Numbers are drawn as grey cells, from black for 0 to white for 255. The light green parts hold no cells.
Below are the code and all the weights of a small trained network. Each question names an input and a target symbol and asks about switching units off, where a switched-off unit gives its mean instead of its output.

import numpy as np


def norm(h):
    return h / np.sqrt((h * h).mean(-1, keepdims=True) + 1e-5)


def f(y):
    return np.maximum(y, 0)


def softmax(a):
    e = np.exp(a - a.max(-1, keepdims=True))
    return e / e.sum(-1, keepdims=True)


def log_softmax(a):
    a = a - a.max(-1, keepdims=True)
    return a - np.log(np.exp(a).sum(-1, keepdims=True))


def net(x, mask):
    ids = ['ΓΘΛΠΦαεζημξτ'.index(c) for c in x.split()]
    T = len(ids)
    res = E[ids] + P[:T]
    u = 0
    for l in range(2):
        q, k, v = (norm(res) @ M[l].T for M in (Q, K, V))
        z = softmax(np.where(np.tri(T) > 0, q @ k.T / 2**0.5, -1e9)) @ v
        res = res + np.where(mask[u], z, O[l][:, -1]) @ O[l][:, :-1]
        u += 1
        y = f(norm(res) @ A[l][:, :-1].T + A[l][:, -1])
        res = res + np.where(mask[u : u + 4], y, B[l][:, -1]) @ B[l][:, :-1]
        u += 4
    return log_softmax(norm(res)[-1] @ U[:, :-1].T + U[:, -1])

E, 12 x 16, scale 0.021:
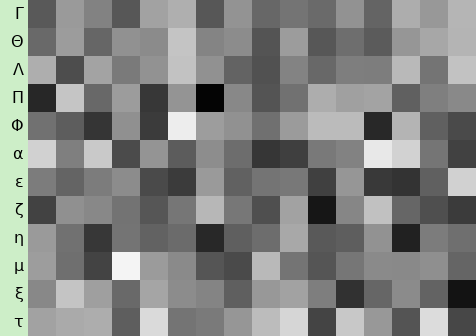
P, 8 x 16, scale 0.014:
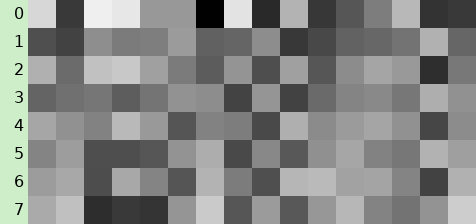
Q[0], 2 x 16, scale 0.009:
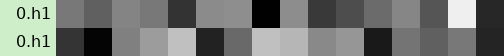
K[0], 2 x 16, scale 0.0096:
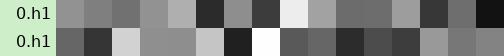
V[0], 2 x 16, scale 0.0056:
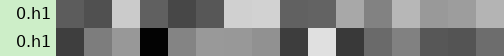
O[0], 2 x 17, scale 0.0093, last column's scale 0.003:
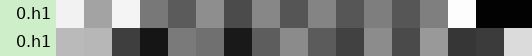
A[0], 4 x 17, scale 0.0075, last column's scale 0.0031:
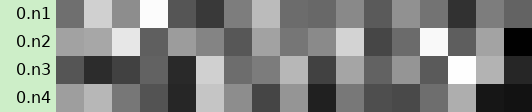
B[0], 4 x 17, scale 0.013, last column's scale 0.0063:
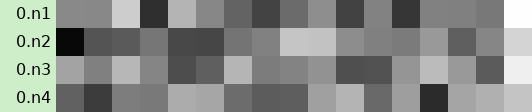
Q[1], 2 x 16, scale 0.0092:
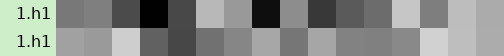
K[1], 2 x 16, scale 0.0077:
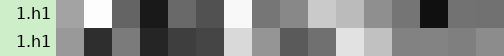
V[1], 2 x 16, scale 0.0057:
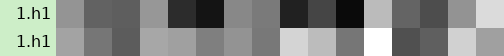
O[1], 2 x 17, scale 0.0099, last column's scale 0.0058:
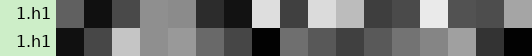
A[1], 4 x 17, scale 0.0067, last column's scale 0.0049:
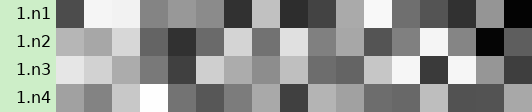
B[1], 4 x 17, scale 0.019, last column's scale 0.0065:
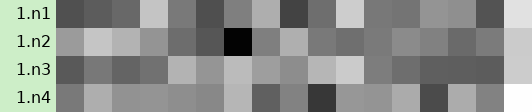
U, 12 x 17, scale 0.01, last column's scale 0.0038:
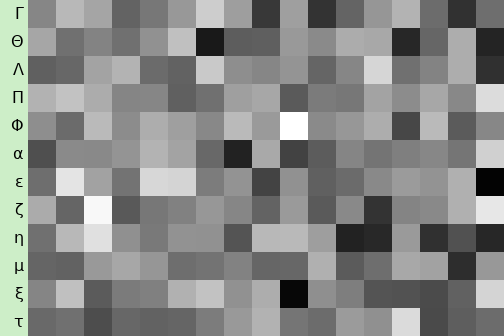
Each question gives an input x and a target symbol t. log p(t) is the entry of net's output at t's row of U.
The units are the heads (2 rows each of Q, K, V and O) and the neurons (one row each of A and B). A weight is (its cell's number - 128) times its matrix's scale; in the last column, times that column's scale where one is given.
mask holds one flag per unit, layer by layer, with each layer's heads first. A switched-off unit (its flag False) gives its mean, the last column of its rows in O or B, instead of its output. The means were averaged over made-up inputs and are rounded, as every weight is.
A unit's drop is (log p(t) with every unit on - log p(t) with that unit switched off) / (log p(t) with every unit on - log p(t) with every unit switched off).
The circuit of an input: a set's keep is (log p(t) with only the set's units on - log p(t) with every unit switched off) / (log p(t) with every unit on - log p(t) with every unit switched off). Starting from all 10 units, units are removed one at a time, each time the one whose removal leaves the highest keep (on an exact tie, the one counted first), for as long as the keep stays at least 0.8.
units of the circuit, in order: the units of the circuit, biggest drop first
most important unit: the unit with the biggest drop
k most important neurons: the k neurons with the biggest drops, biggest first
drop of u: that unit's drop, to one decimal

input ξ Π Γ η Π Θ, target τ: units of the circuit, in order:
(0.h1 1.n4)
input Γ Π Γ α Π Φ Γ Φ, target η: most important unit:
0.n3
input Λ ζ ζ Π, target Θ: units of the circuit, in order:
(0.h1 0.n4)
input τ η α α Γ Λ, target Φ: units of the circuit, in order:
(0.h1 1.n3)
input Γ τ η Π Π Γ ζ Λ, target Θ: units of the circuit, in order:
(0.h1 0.n4)
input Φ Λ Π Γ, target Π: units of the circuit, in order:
(0.n3 1.n2)
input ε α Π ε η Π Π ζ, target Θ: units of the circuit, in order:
(0.n4 0.h1)
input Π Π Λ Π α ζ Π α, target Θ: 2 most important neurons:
(0.n4 0.n3)
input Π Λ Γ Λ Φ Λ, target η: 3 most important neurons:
(1.n3 0.n3 1.n2)
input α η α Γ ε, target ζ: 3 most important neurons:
(0.n1 1.n3 1.n2)
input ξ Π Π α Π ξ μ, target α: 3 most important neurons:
(0.n1 0.n3 0.n2)
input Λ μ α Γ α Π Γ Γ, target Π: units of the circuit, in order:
(0.n3 0.h1 1.n2)
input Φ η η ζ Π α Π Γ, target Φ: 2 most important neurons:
(0.n4 1.n3)
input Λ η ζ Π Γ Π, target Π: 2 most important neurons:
(0.n3 1.n2)
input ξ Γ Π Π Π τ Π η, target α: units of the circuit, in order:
(1.h1)
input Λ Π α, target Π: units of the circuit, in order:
(1.n2 1.n4)
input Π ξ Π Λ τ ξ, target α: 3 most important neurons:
(0.n3 0.n4 0.n1)
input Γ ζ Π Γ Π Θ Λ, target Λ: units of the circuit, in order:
(0.n1 1.n4)
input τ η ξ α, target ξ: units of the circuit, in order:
(1.h1 0.h1)
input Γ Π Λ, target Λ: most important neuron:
(0.n2)
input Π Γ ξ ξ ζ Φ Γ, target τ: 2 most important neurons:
(0.n2 1.n4)
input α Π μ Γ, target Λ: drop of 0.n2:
0.0
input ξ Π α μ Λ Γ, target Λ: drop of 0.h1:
1.2
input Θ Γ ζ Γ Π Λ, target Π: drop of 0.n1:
0.1
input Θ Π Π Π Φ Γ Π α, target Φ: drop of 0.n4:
0.4
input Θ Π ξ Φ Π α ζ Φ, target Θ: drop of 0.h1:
0.5
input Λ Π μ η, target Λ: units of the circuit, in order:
(0.h1)
